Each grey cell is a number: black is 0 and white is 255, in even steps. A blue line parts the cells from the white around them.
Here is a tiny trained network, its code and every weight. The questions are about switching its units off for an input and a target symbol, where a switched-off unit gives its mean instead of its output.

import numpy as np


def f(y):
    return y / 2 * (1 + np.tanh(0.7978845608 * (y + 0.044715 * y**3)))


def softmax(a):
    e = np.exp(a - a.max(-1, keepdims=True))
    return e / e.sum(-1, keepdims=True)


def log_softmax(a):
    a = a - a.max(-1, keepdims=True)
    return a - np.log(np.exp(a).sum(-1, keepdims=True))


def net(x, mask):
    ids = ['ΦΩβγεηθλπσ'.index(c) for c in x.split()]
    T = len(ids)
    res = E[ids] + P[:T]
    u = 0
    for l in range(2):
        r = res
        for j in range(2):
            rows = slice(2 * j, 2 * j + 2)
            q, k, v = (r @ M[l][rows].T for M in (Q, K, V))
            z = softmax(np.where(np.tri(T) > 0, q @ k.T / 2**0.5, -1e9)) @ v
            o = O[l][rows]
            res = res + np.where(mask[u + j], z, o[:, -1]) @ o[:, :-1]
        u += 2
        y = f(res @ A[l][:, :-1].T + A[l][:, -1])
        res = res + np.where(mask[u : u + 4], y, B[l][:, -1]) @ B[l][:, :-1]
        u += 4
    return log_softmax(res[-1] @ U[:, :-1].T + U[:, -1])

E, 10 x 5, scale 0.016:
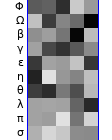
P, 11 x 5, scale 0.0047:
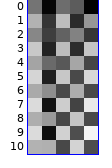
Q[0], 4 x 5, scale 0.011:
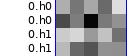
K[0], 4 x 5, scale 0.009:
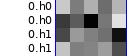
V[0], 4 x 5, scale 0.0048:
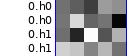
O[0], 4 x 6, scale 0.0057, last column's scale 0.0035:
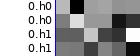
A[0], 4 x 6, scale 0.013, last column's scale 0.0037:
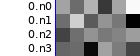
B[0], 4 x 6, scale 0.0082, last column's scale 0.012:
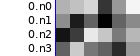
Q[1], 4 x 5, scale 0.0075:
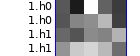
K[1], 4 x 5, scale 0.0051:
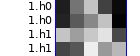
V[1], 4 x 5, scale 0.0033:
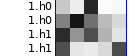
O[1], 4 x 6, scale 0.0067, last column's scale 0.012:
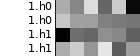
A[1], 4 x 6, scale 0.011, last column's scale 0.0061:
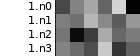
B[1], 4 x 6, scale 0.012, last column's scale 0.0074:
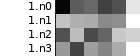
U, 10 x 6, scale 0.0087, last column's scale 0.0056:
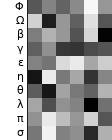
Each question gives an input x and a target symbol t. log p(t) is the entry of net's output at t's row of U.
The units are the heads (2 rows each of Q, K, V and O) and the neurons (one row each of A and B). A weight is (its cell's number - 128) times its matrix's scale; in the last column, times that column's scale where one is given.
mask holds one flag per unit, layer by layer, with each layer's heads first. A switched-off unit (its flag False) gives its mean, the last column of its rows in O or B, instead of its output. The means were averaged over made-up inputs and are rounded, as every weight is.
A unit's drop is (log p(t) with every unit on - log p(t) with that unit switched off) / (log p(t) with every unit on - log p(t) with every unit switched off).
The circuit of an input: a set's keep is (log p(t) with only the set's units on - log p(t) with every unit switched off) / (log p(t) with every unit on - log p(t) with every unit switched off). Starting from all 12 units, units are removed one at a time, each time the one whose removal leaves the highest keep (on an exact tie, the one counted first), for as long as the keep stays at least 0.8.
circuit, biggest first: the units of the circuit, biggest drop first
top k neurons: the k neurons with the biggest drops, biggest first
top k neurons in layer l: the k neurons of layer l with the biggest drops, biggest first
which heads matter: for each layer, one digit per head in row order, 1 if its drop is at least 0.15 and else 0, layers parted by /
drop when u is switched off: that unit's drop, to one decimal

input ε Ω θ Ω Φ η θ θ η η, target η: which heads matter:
00 / 00
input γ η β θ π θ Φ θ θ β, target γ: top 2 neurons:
[1.n0, 1.n3]
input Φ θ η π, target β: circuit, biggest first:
[1.n0, 0.n0, 0.h0]
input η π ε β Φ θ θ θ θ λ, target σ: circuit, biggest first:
[1.n3, 0.h0]
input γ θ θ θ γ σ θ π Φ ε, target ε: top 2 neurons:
[0.n0, 1.n0]
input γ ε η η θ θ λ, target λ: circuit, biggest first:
[0.n0, 1.n2]
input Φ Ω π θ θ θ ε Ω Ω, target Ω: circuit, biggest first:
[1.n3, 0.n0, 1.n0, 1.n2]
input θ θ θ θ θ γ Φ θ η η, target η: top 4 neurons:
[1.n0, 1.n3, 0.n2, 0.n1]
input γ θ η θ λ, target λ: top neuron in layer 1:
[1.n2]
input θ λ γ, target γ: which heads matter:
00 / 01
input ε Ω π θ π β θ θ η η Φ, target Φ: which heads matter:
10 / 00
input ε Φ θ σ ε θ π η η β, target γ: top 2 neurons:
[1.n0, 0.n0]
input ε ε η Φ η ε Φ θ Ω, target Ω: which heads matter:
00 / 00
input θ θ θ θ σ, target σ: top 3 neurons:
[1.n3, 0.n2, 1.n0]
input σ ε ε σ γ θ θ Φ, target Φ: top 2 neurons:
[0.n0, 1.n2]
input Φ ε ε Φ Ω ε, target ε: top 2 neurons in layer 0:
[0.n0, 0.n3]
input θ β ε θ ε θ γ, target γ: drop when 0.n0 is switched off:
0.3
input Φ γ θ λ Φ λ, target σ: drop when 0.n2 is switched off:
0.2
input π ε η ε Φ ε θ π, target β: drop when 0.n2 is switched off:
0.1
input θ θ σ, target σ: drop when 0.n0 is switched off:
0.0
